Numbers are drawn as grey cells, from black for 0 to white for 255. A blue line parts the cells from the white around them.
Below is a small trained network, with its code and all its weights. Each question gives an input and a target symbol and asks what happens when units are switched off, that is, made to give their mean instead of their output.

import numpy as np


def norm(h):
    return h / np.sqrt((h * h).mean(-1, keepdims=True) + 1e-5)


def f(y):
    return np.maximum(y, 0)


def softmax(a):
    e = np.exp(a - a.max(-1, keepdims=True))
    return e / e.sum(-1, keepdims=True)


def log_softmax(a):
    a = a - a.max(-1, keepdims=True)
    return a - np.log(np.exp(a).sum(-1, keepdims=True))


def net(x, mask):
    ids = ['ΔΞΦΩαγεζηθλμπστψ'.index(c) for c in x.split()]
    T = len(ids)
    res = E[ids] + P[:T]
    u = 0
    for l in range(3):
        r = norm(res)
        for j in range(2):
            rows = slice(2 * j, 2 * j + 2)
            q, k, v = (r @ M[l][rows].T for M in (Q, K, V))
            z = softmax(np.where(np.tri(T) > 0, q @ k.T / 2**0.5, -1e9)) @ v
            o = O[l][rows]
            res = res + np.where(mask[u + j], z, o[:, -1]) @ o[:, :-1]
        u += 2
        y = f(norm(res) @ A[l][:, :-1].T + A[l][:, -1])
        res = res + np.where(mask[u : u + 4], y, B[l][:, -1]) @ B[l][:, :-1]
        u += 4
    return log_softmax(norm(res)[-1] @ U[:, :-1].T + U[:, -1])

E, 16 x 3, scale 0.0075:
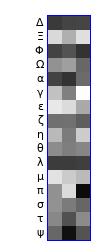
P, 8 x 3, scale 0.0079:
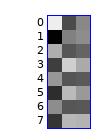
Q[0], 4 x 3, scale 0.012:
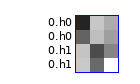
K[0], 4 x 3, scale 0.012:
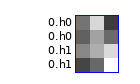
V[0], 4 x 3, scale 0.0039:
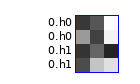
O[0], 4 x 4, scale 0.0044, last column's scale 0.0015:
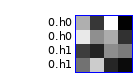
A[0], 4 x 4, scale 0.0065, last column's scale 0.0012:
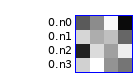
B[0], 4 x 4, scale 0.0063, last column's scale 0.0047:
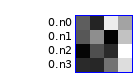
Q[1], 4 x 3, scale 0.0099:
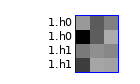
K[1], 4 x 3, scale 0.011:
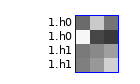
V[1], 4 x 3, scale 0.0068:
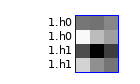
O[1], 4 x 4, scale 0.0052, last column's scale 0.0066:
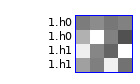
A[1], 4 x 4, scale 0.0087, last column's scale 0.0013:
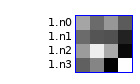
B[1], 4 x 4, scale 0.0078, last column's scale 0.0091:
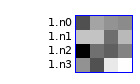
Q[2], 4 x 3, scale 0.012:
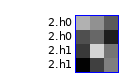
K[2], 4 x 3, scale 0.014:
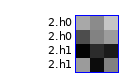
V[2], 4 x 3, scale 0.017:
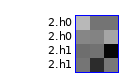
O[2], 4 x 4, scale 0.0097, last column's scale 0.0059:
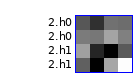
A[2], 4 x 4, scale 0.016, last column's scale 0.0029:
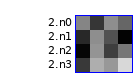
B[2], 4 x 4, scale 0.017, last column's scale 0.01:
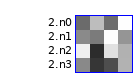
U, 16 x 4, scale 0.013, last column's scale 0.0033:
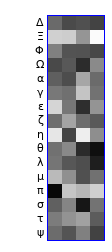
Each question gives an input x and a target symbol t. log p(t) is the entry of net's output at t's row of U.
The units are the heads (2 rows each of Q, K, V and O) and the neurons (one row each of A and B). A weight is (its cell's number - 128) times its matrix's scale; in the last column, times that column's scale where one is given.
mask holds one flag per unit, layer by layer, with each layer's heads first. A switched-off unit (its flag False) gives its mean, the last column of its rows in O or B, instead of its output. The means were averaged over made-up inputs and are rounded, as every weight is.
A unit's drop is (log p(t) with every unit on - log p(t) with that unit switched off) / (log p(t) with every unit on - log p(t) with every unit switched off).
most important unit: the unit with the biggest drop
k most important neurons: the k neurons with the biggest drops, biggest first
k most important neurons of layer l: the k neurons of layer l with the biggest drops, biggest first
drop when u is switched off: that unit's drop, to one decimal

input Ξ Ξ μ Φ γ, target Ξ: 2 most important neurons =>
1.n3, 0.n2
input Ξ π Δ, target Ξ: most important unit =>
2.h1
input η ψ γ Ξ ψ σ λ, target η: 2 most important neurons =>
0.n2, 2.n0
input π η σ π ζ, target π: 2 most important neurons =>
0.n2, 2.n2
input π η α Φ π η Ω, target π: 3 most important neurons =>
0.n2, 2.n2, 0.n1
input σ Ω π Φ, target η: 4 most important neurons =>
0.n2, 2.n2, 1.n1, 0.n0
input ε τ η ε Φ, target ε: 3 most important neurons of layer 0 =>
0.n2, 0.n1, 0.n3
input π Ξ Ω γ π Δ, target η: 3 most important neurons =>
2.n2, 0.n2, 1.n1
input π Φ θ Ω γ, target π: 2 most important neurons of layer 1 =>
1.n3, 1.n1
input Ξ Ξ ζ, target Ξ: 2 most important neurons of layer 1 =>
1.n3, 1.n2
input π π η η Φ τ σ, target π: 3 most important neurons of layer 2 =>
2.n2, 2.n3, 2.n0
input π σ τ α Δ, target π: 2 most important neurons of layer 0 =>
0.n2, 0.n1
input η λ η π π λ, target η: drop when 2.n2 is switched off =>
0.6
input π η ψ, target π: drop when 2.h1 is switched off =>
0.8
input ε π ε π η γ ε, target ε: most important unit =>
1.h0
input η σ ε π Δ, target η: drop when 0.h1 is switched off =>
0.1
